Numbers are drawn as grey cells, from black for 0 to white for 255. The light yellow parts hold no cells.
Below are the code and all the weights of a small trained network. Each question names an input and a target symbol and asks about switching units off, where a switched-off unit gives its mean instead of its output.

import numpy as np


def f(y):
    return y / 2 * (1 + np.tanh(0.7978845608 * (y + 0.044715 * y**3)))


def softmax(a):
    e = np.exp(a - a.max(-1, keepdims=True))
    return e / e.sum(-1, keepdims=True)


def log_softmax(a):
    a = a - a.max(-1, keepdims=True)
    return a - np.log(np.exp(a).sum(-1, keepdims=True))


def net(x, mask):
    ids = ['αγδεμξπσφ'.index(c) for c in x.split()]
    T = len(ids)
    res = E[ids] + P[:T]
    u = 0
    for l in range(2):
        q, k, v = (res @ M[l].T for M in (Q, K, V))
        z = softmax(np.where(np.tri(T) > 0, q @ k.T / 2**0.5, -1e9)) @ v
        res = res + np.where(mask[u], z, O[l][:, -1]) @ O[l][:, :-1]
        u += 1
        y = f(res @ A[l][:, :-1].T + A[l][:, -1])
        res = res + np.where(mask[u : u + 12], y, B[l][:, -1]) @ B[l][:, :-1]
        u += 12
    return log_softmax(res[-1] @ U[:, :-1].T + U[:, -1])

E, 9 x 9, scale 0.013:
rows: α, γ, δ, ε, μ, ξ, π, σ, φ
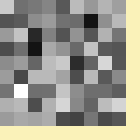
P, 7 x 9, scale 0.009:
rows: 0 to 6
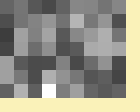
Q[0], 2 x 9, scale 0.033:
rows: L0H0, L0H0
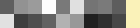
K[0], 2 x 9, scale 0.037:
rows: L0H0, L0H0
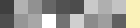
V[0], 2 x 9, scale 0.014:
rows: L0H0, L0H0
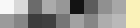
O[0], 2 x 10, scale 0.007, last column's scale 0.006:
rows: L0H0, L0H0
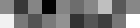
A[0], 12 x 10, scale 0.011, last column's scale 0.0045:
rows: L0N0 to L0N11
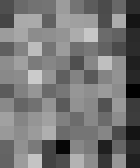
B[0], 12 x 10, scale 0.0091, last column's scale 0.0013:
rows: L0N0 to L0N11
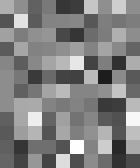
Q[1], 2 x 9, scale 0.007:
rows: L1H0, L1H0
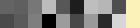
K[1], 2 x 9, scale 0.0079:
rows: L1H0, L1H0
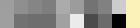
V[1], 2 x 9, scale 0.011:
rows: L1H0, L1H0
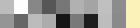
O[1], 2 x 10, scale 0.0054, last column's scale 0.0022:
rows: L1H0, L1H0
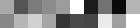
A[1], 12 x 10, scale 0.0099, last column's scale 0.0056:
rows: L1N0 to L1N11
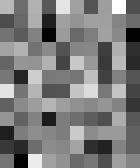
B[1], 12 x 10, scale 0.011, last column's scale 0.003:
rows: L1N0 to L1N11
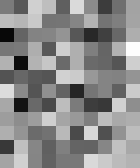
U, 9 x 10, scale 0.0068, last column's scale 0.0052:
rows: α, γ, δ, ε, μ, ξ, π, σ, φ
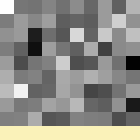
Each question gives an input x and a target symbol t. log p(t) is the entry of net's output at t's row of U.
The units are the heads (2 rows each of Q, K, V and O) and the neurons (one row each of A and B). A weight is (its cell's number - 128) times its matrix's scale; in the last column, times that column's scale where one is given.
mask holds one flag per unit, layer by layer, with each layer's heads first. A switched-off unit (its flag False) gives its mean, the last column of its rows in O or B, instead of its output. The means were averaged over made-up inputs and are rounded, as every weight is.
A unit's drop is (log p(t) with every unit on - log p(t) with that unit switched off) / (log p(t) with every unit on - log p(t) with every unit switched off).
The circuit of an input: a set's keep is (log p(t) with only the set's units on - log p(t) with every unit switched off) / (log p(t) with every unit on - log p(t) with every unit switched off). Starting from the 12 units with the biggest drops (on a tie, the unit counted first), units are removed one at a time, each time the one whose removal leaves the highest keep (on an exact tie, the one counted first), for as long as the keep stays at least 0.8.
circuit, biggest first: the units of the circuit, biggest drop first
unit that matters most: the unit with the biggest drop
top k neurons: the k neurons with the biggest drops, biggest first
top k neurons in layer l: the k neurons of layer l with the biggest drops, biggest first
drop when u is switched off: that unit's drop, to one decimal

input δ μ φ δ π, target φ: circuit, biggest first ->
[L0H0; L1N2]
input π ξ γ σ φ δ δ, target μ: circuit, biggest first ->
[L0H0; L1N2]
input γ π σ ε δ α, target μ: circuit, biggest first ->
[L1N2; L0H0]
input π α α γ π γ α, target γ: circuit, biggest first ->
[L1H0]
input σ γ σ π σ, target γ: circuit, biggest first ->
[L1H0; L0H0; L0N4; L0N0]
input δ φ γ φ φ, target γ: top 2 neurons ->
[L0N10; L0N8]
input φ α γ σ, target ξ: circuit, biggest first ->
[L0H0; L1N9]
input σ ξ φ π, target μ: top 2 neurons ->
[L1N2; L1N8]
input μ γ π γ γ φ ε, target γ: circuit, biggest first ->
[L1H0; L0H0]
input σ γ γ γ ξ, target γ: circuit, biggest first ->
[L0H0; L1H0]
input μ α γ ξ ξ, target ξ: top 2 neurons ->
[L1N11; L1N5]
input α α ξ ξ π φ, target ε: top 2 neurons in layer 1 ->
[L1N9; L1N3]
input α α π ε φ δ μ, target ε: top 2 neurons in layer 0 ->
[L0N0; L0N4]
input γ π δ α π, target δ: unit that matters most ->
L0H0
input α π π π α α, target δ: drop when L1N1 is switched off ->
0.1
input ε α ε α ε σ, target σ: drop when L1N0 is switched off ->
0.2
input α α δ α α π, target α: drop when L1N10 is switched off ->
0.2
